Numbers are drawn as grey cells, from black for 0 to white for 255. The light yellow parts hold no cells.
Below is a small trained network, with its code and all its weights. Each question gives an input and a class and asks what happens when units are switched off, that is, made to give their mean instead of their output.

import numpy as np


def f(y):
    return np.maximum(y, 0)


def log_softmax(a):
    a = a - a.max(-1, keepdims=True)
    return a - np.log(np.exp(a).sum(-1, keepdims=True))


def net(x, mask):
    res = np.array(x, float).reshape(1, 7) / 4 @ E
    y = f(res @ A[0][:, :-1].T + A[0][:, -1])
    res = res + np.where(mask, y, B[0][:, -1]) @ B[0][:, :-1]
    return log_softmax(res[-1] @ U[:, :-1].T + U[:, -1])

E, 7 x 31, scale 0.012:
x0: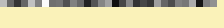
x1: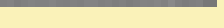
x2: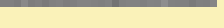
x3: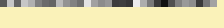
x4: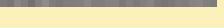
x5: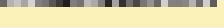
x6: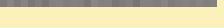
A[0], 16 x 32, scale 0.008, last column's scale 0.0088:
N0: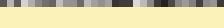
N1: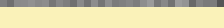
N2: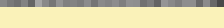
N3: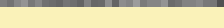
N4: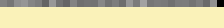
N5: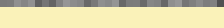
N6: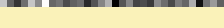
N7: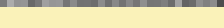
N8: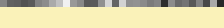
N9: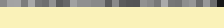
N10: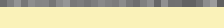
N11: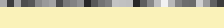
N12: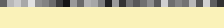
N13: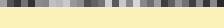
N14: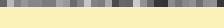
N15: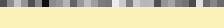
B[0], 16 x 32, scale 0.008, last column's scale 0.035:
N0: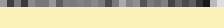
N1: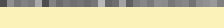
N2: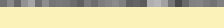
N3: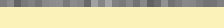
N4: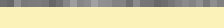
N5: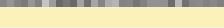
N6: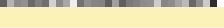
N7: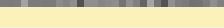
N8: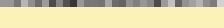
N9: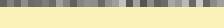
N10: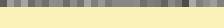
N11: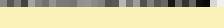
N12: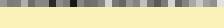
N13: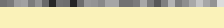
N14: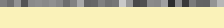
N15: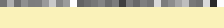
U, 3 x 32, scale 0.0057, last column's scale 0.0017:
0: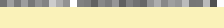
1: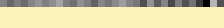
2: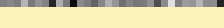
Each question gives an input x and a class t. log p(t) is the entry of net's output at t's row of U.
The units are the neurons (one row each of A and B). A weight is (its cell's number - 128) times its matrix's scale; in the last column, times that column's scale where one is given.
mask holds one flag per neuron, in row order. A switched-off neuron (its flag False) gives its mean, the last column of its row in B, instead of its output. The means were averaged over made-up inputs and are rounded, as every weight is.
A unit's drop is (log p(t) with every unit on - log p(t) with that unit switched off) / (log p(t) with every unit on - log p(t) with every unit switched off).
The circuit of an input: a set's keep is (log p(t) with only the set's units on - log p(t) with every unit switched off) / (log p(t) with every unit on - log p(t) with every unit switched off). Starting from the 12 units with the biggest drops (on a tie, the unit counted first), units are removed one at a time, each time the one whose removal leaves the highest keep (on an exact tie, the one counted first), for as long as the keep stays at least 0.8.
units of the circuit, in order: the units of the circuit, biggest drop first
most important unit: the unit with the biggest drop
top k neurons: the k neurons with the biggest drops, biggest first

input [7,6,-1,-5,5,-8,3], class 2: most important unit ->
N13
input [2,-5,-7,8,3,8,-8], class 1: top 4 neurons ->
N0, N14, N13, N8
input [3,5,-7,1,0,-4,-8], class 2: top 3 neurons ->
N15, N13, N8
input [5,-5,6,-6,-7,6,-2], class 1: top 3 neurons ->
N11, N15, N13
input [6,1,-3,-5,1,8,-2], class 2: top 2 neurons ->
N12, N15
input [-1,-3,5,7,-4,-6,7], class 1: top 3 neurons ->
N0, N14, N12
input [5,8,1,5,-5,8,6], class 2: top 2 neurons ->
N12, N15
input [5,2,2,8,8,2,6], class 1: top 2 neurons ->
N0, N15
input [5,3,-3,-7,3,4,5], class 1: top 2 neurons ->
N11, N15
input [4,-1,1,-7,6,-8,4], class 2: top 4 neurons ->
N13, N8, N0, N14
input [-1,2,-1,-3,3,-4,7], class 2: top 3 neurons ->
N0, N13, N8
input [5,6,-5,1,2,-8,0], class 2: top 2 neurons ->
N13, N8
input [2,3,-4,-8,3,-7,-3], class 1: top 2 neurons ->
N11, N12
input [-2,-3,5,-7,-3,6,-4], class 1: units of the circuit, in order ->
N11
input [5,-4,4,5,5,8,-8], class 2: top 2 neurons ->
N12, N15
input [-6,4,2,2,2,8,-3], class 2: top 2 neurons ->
N12, N6
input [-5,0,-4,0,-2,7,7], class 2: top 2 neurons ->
N12, N6
